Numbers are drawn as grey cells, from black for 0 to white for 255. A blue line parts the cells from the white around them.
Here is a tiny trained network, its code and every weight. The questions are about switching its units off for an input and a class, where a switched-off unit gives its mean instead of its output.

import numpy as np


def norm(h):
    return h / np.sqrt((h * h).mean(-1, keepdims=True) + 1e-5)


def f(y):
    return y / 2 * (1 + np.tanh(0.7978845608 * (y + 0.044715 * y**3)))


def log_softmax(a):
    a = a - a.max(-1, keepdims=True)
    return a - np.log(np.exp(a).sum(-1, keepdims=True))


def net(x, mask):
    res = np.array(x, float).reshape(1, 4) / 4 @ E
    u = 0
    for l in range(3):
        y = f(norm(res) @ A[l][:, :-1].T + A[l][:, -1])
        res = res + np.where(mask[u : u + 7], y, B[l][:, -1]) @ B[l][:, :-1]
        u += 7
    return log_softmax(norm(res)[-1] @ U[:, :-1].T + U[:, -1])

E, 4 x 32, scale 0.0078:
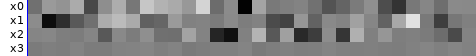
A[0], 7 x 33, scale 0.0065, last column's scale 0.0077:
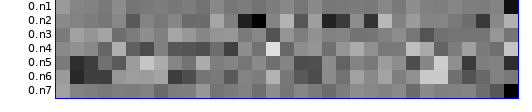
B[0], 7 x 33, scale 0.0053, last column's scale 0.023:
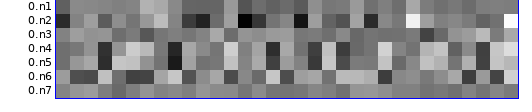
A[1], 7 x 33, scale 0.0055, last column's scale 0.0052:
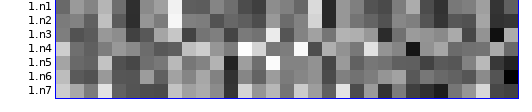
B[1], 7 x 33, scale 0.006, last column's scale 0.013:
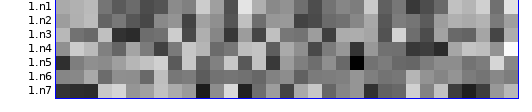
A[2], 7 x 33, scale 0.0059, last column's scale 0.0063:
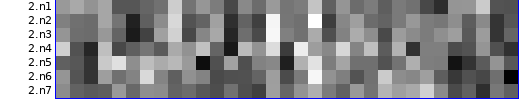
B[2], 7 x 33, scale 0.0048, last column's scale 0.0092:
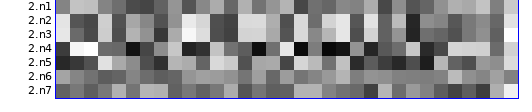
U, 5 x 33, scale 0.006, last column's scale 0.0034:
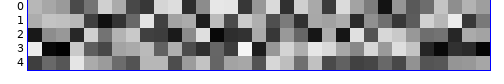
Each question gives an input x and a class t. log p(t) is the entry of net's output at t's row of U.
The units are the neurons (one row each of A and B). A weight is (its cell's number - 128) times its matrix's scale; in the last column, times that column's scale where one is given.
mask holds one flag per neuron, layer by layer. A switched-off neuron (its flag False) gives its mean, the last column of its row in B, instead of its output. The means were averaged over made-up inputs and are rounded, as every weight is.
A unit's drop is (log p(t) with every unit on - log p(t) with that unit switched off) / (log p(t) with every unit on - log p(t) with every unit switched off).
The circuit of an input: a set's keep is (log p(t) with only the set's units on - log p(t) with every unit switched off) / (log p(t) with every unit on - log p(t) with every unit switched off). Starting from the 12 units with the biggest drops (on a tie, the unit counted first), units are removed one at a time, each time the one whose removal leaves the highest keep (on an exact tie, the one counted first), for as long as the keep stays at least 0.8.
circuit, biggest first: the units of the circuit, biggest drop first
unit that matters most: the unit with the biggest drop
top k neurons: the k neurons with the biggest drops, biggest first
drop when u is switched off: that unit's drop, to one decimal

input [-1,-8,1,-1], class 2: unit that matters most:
1.n4
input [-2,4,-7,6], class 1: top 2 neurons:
[0.n6, 0.n2]
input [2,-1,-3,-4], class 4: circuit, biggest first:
[0.n2, 0.n4, 1.n7]
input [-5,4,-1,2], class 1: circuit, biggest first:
[0.n6, 2.n4]
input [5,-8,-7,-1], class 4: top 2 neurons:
[0.n2, 1.n7]
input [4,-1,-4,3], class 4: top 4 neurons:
[0.n2, 0.n4, 1.n7, 0.n5]
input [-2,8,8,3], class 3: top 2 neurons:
[0.n6, 0.n4]
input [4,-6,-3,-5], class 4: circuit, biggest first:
[0.n2, 1.n7, 0.n4]
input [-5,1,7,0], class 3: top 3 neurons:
[0.n6, 0.n5, 2.n2]
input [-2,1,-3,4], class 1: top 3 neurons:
[0.n6, 0.n2, 0.n5]
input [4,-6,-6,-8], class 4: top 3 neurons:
[0.n2, 1.n7, 0.n4]
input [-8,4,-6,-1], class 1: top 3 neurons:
[0.n6, 0.n2, 2.n4]
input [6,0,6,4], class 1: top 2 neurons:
[0.n4, 1.n1]
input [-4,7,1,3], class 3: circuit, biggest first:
[0.n6]
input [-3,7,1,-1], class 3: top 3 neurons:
[0.n6, 0.n5, 1.n4]
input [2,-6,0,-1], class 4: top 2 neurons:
[0.n2, 1.n7]
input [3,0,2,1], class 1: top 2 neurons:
[0.n4, 0.n5]
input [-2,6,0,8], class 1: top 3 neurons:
[0.n6, 0.n2, 2.n4]
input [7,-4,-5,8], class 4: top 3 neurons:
[0.n2, 1.n7, 0.n4]
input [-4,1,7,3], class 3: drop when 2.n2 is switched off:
0.3
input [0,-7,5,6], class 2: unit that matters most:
0.n6
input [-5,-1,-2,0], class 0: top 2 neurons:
[0.n2, 0.n4]
